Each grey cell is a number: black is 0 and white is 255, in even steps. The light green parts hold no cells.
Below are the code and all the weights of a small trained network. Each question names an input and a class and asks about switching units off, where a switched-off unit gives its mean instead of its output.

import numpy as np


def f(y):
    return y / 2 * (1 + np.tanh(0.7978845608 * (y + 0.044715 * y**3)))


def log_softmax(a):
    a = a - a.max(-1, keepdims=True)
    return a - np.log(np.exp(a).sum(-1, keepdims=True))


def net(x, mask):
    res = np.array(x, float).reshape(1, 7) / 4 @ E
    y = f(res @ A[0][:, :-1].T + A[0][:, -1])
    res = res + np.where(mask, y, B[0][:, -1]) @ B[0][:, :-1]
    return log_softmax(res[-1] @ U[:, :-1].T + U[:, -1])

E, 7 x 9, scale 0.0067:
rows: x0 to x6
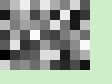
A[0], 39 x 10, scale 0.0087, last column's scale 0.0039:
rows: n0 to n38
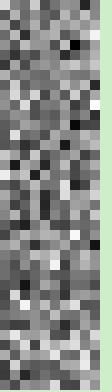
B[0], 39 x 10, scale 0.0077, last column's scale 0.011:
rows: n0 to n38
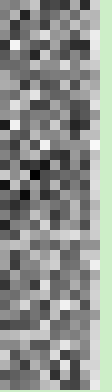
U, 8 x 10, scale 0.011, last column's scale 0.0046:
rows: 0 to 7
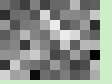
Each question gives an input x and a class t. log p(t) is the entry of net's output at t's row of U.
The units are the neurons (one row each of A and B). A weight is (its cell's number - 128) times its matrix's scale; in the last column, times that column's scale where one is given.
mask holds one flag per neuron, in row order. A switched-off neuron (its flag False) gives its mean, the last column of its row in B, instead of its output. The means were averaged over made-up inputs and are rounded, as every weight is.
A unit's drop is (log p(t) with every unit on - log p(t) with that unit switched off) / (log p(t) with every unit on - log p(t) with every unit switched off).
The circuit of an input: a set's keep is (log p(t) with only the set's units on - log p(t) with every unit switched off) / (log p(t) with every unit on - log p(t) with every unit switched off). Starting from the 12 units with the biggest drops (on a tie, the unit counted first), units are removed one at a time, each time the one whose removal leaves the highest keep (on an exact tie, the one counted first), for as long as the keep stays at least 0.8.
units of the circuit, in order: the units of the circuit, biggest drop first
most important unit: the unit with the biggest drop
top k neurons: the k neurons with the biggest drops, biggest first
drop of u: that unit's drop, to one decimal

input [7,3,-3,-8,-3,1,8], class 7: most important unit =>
n17
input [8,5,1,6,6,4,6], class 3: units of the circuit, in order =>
n30, n23, n34
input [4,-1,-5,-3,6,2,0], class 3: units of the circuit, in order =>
n34, n23
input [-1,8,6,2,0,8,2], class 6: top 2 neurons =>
n12, n4
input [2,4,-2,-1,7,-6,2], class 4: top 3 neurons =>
n36, n1, n8
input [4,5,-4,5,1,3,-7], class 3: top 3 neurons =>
n30, n23, n34
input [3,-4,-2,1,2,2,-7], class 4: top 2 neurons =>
n36, n6
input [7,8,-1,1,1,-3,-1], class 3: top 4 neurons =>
n30, n34, n23, n16
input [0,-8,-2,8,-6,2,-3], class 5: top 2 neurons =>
n9, n16
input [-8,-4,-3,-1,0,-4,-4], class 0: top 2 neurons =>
n20, n16
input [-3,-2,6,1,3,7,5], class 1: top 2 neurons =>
n28, n22
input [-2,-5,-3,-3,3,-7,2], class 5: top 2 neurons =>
n33, n16
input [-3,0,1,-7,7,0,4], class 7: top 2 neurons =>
n17, n24
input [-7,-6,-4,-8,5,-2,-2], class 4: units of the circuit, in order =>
n36
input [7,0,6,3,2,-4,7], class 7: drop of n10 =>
0.1
